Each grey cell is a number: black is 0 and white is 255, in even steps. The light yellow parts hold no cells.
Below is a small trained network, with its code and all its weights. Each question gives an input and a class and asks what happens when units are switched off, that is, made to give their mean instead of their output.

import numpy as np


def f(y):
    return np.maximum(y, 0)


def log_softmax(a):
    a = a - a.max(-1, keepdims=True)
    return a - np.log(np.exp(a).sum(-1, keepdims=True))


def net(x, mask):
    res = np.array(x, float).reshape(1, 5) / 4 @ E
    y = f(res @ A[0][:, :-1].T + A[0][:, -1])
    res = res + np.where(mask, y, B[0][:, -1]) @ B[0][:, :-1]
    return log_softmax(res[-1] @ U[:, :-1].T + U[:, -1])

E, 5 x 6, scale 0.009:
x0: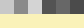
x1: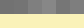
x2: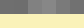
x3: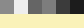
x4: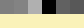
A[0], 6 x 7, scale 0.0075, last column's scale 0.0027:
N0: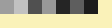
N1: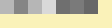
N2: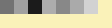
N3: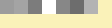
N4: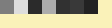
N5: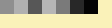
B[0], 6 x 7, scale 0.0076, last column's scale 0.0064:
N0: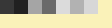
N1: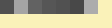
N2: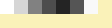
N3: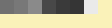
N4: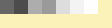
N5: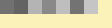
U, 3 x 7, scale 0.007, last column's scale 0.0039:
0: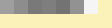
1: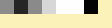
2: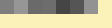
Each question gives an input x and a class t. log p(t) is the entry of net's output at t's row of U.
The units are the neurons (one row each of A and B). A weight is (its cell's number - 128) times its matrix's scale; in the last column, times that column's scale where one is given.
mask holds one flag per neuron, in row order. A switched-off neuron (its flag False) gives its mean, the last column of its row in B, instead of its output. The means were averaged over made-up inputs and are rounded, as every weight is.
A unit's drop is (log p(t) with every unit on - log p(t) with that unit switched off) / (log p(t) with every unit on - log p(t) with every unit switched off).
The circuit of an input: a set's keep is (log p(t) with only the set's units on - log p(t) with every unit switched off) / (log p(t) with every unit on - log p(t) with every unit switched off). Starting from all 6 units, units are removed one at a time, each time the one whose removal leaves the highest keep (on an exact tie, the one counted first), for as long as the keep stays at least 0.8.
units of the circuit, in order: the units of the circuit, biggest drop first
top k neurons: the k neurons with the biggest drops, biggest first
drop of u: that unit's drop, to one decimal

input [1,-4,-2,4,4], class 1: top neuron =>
(N2)
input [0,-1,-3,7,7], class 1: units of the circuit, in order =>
(N4 N0 N2)
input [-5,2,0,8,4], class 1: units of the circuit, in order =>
(N4 N0)
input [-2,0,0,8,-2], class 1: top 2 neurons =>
(N4 N0)
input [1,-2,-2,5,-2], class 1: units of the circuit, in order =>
(N4 N0)
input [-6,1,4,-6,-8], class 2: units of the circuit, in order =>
(N2 N3)
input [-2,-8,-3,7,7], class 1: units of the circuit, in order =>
(N4 N0 N2)
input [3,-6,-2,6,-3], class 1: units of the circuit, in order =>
(N4 N0)
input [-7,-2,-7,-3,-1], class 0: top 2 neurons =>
(N2 N4)
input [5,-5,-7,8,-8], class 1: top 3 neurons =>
(N4 N0 N5)
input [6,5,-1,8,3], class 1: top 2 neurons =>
(N4 N0)
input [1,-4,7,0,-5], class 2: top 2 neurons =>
(N4 N3)
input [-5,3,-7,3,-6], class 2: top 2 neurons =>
(N2 N3)
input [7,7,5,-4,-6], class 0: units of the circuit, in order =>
(N4)
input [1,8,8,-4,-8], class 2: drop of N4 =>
0.1
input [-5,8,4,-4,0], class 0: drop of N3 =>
-0.1
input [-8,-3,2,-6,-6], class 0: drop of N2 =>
0.4
